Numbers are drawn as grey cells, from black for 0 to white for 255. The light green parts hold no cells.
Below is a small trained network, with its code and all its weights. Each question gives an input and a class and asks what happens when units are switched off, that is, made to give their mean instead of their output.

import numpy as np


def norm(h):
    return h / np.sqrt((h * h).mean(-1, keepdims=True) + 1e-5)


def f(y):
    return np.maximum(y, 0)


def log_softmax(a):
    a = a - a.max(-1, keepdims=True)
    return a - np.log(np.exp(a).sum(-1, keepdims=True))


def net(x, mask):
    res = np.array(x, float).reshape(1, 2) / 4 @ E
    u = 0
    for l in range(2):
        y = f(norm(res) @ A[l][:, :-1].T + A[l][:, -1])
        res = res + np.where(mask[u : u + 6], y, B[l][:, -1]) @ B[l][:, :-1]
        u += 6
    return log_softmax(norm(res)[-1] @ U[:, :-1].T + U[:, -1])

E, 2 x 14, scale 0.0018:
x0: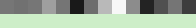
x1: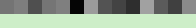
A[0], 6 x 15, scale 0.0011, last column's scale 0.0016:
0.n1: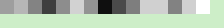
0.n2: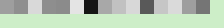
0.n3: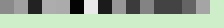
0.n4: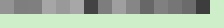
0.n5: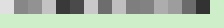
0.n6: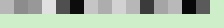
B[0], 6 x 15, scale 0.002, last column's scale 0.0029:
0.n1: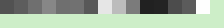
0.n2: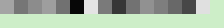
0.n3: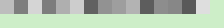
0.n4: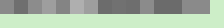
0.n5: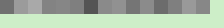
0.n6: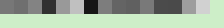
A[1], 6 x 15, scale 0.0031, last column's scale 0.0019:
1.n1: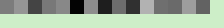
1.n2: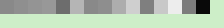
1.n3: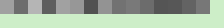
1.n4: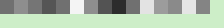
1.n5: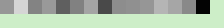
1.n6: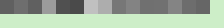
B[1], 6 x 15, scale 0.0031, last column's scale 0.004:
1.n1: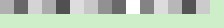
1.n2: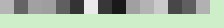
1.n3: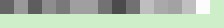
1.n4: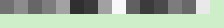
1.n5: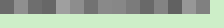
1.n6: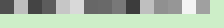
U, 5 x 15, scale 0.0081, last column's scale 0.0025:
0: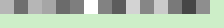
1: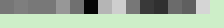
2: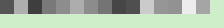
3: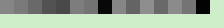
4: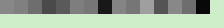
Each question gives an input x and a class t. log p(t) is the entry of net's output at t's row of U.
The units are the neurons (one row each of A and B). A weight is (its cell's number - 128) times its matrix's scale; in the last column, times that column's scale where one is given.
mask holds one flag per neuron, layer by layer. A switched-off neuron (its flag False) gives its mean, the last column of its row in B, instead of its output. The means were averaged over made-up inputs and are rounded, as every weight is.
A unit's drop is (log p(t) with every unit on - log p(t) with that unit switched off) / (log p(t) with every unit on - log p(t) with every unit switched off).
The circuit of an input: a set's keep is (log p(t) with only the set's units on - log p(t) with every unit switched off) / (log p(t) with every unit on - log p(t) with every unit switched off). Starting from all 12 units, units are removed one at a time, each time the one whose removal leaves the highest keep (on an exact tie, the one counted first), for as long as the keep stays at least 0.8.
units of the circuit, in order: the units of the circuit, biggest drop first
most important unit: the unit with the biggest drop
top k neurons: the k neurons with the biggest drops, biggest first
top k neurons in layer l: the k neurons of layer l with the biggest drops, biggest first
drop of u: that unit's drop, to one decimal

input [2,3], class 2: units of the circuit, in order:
0.n3, 1.n3, 1.n4, 1.n1
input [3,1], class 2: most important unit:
1.n3
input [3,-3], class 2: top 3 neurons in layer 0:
0.n3, 0.n1, 0.n2
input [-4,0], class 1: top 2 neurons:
1.n4, 0.n2
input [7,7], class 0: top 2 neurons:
1.n1, 0.n1
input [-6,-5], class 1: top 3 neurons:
1.n4, 0.n3, 1.n1
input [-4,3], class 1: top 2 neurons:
0.n2, 1.n4
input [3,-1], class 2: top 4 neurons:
1.n3, 1.n4, 0.n1, 1.n1
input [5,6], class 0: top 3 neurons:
1.n1, 0.n1, 1.n4
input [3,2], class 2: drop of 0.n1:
0.6
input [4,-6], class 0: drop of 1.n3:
0.0
